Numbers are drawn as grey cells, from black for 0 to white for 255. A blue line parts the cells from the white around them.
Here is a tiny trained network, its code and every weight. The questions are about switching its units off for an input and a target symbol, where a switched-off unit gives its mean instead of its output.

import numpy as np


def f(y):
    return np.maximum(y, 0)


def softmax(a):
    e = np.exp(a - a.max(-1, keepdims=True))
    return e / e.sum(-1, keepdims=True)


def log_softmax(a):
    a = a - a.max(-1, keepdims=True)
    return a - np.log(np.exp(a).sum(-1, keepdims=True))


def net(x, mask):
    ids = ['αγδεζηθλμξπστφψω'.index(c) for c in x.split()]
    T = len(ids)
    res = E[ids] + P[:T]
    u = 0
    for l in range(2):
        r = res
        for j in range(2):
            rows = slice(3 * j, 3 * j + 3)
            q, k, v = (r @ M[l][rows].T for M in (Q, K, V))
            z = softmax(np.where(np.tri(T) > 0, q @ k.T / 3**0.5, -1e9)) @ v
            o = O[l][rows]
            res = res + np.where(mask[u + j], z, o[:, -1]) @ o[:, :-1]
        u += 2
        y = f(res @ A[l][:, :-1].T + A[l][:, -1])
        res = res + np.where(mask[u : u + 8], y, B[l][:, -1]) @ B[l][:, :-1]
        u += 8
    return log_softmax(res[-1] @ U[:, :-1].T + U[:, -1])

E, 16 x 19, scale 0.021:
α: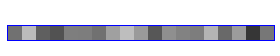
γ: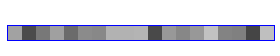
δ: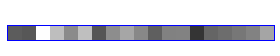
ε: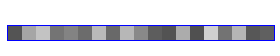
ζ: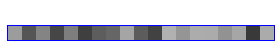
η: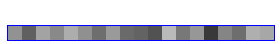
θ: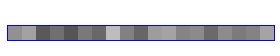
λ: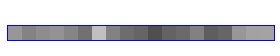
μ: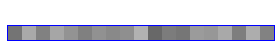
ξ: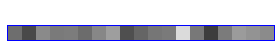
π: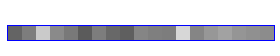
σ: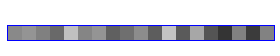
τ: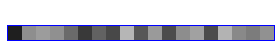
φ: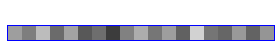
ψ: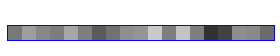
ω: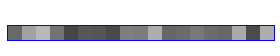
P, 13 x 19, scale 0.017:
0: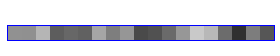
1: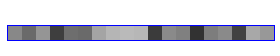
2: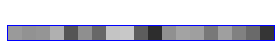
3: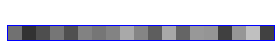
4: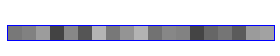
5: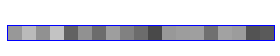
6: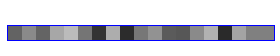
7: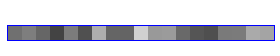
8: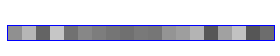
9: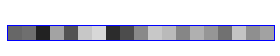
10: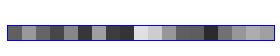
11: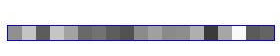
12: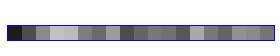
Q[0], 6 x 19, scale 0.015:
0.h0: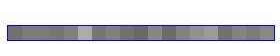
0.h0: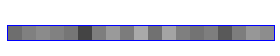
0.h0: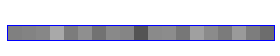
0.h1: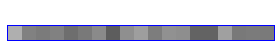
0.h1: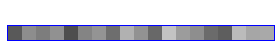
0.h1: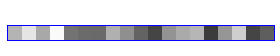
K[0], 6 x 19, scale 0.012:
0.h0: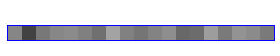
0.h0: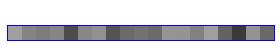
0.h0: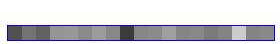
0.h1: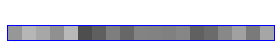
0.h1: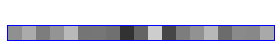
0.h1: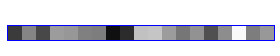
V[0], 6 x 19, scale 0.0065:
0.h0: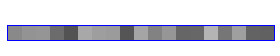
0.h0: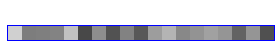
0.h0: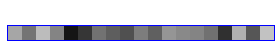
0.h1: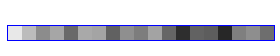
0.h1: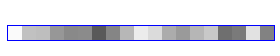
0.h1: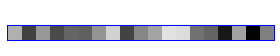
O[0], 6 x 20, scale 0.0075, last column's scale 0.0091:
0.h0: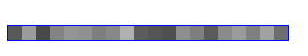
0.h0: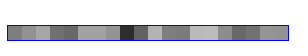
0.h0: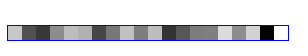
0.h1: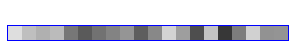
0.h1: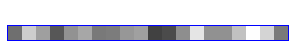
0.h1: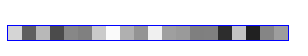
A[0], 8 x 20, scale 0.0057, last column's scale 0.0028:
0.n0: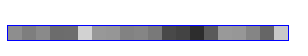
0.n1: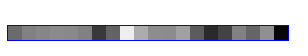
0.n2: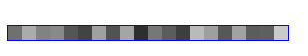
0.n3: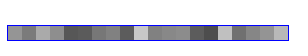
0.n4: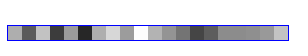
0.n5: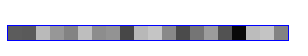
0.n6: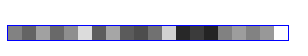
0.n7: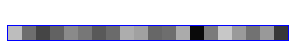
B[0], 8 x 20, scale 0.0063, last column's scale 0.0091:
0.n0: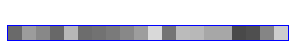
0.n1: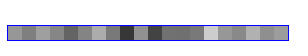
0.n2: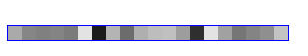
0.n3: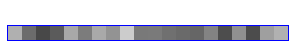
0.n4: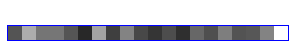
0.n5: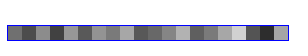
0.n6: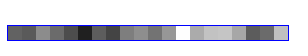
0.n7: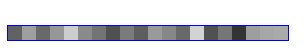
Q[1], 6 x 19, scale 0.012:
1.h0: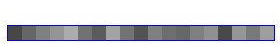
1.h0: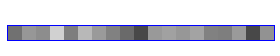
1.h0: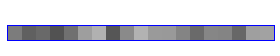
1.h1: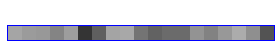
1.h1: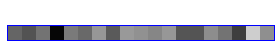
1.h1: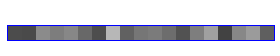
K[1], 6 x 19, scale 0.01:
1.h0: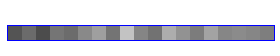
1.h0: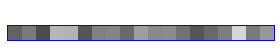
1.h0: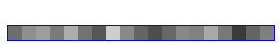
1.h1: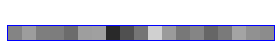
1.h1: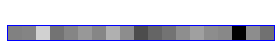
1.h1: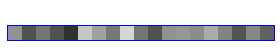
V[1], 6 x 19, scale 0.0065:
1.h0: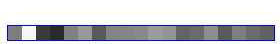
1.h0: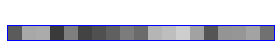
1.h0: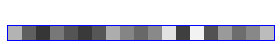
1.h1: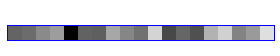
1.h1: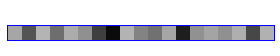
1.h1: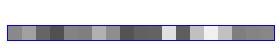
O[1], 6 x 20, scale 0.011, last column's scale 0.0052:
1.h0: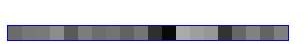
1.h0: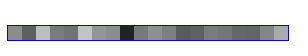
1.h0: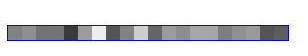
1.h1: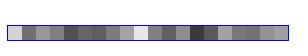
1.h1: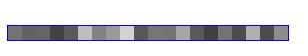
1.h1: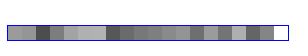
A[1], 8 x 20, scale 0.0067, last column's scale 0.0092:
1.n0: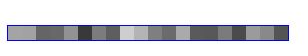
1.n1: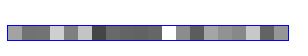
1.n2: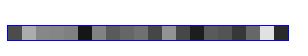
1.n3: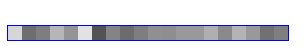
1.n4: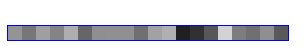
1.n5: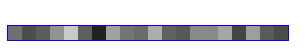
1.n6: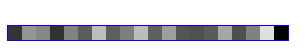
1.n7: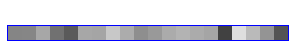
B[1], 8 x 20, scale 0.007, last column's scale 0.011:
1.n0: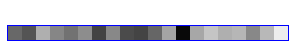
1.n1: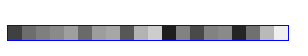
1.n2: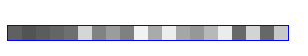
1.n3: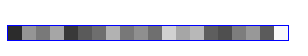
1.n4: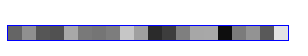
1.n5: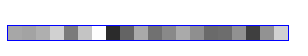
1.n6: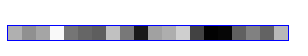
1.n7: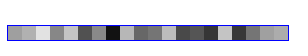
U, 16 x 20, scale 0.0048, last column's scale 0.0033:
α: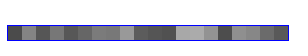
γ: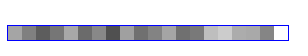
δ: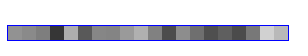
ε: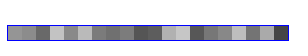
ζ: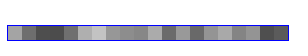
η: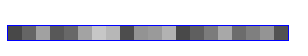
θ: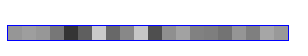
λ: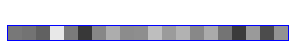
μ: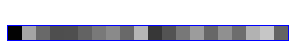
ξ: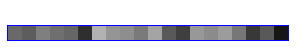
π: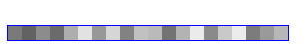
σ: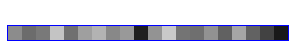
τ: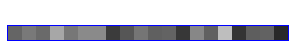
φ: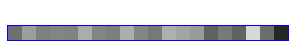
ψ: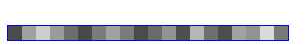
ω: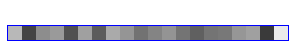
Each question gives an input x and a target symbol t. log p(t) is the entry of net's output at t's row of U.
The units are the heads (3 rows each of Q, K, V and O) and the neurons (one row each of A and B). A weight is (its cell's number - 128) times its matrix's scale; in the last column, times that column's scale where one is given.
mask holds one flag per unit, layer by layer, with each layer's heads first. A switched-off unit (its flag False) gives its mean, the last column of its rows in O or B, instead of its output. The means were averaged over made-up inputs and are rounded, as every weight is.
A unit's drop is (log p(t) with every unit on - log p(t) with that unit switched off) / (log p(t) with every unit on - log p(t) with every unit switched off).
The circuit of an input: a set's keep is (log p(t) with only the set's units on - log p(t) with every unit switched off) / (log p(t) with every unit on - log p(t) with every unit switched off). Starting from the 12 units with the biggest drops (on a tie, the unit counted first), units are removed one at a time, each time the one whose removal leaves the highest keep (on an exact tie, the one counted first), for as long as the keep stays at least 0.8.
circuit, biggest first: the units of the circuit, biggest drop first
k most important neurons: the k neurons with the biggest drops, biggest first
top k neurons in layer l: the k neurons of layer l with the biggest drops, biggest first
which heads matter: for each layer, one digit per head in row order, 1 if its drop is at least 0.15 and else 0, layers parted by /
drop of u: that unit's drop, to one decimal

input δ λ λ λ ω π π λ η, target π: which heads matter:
01 / 00
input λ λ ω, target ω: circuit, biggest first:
[1.h1 0.n2]
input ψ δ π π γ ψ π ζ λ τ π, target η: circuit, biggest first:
[1.n2 1.h0 0.h0]
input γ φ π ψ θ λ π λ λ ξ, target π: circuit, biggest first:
[0.h1]
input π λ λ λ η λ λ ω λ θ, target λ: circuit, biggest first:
[0.h1 1.n1]
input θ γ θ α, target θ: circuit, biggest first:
[1.h0 1.h1]
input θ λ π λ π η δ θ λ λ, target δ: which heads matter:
00 / 10
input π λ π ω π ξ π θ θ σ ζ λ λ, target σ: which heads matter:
01 / 01
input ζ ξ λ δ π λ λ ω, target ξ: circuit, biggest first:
[0.h1 0.n4]
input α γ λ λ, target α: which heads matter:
00 / 10
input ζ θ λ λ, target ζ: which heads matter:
01 / 01
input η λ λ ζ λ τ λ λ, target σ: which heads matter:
00 / 11
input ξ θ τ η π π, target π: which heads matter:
01 / 00
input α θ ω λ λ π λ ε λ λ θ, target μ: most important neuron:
[1.n2]
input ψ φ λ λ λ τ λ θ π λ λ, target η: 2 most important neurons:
[1.n2 0.n4]
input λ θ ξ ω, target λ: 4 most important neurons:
[1.n1 0.n4 1.n3 0.n2]
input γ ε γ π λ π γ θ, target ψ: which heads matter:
01 / 10
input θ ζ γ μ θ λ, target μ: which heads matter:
01 / 00
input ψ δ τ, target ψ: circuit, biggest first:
[0.h1 1.h1]
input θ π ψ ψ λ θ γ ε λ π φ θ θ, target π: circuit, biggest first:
[0.h1 0.n4]
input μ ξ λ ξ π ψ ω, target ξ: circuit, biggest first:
[0.h1]
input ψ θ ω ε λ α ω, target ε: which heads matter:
00 / 10
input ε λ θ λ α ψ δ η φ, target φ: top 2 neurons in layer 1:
[1.n7 1.n3]
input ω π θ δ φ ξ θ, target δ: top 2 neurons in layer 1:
[1.n4 1.n1]
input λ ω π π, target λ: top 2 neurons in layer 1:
[1.n1 1.n3]
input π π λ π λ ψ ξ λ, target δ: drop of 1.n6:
0.1
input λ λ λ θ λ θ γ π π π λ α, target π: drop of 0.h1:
0.6
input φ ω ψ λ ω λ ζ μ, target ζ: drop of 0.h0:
0.4
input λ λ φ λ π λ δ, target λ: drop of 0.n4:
0.2
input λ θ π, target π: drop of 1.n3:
0.0
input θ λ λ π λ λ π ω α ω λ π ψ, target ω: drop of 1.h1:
0.7
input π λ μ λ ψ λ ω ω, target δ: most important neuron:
[1.n4]
